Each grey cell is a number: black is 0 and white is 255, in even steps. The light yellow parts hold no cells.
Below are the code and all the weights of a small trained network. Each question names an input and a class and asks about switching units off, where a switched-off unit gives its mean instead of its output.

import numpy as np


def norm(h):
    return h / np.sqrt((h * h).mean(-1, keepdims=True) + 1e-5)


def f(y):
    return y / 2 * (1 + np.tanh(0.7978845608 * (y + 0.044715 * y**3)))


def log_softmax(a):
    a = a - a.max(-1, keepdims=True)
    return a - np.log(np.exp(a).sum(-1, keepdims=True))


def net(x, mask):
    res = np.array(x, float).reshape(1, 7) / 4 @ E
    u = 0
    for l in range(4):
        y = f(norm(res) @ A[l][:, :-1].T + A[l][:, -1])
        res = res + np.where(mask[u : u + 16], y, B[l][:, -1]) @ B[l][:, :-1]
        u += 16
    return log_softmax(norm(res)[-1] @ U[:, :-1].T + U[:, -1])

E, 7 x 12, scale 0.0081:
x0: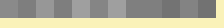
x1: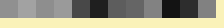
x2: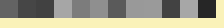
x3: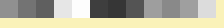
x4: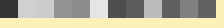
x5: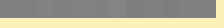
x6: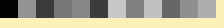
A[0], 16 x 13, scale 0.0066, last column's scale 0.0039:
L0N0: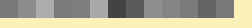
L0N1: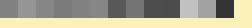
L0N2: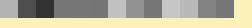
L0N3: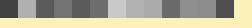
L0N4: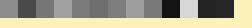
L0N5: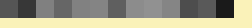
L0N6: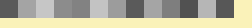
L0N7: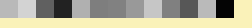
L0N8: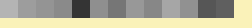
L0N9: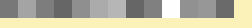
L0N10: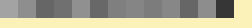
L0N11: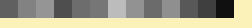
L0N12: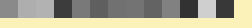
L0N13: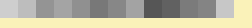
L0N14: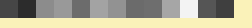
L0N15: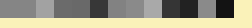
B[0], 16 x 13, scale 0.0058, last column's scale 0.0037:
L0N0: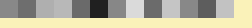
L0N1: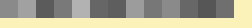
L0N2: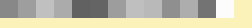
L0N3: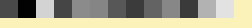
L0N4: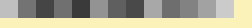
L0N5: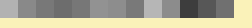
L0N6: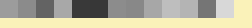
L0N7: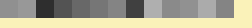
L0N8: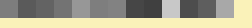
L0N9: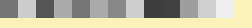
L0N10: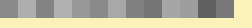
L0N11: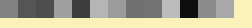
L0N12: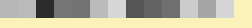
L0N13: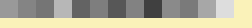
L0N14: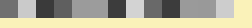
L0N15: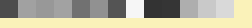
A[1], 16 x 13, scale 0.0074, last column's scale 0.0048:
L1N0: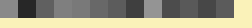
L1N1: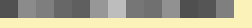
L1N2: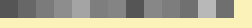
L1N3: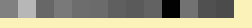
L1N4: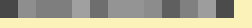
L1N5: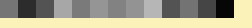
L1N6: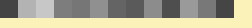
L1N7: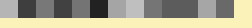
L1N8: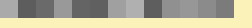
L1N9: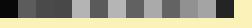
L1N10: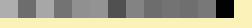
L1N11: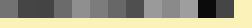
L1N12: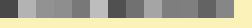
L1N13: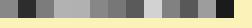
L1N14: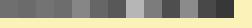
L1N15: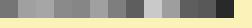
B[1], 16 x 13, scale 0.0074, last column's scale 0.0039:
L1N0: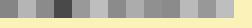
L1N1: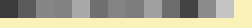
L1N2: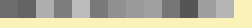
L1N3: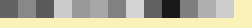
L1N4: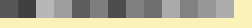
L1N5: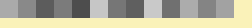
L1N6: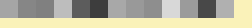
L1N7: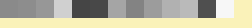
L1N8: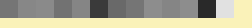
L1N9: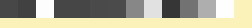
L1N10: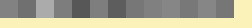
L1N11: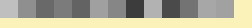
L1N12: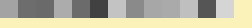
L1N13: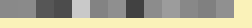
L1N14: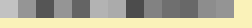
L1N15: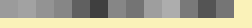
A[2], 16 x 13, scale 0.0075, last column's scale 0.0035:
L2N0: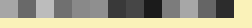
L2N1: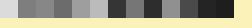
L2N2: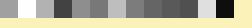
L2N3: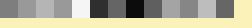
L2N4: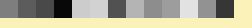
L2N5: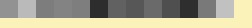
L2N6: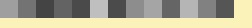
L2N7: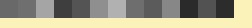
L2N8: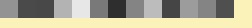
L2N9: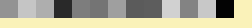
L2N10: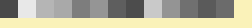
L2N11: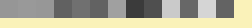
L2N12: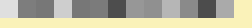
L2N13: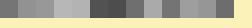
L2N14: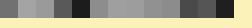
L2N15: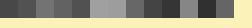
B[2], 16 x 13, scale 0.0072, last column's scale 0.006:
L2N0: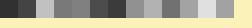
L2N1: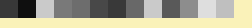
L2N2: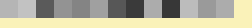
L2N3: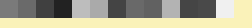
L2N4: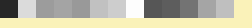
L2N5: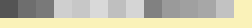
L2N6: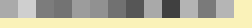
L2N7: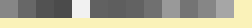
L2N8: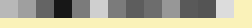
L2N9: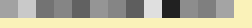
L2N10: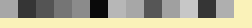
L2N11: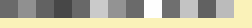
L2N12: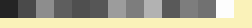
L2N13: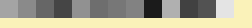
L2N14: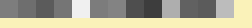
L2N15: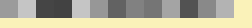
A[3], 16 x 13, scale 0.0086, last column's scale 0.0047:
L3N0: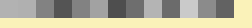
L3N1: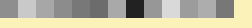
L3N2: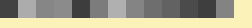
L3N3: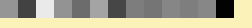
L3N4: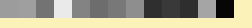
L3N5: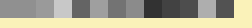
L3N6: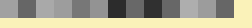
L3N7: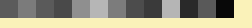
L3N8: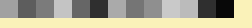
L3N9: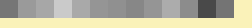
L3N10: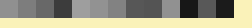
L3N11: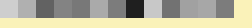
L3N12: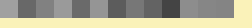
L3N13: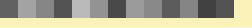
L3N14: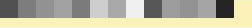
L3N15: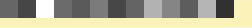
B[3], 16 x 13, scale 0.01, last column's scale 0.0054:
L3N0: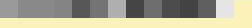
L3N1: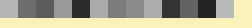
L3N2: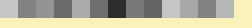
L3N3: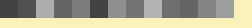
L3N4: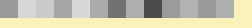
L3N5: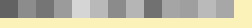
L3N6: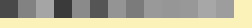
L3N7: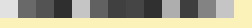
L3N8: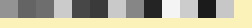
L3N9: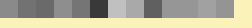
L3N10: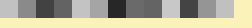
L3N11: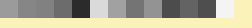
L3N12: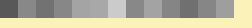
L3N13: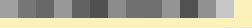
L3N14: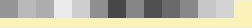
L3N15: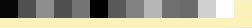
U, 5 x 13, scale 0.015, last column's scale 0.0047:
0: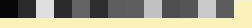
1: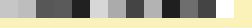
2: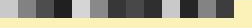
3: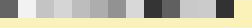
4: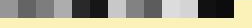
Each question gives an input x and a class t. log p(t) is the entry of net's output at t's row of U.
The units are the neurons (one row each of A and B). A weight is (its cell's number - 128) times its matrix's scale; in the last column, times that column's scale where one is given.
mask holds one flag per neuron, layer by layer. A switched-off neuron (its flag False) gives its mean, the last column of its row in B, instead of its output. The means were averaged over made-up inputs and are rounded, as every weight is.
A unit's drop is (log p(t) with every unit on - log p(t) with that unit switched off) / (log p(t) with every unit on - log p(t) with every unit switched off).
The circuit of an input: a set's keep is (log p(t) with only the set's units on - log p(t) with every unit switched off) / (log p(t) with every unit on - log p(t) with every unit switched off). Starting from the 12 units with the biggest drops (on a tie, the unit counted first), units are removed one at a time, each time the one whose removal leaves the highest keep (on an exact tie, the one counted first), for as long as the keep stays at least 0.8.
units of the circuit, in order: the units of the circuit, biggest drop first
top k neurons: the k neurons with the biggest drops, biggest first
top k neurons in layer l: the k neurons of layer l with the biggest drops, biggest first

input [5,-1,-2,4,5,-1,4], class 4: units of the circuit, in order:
[L2N10]
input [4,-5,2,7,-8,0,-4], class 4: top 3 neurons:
[L0N2, L3N8, L0N3]
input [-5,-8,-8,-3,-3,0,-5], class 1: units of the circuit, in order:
[L2N9, L2N11]
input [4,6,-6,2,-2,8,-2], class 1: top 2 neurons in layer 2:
[L2N2, L2N11]
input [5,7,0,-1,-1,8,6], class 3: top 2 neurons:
[L0N15, L1N3]
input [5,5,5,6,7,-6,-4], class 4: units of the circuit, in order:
[L2N10, L1N6]
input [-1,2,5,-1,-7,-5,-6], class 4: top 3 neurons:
[L1N7, L3N8, L0N2]
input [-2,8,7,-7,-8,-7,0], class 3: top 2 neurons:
[L1N3, L0N15]
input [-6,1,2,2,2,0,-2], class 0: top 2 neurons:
[L0N0, L1N7]
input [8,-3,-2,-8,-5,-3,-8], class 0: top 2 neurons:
[L2N1, L2N0]
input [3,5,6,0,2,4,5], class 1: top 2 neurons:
[L0N4, L1N5]
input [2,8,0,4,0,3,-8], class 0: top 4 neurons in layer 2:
[L2N1, L2N0, L2N12, L2N4]
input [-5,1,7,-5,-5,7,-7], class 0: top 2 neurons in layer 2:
[L2N1, L2N12]
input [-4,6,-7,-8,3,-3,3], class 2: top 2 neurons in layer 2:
[L2N14, L2N7]
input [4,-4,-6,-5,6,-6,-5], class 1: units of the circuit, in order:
[L2N9]
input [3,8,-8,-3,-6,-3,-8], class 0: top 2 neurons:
[L2N1, L2N0]
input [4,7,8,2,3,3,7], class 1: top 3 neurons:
[L0N4, L1N5, L2N8]
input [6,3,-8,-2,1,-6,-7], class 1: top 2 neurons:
[L0N12, L2N2]
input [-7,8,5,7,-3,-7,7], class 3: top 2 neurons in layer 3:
[L3N4, L3N15]
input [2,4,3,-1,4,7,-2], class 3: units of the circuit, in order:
[L1N3]
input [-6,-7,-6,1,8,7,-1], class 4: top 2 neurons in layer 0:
[L0N6, L0N15]
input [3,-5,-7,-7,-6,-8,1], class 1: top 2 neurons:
[L2N9, L0N9]
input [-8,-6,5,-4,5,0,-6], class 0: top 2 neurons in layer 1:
[L1N0, L1N3]
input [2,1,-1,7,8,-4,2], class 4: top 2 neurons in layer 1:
[L1N6, L1N12]
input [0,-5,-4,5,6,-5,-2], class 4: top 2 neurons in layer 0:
[L0N6, L0N3]
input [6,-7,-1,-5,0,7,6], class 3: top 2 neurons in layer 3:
[L3N14, L3N3]
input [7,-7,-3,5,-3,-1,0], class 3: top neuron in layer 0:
[L0N9]
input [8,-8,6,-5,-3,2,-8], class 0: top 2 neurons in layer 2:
[L2N1, L2N0]
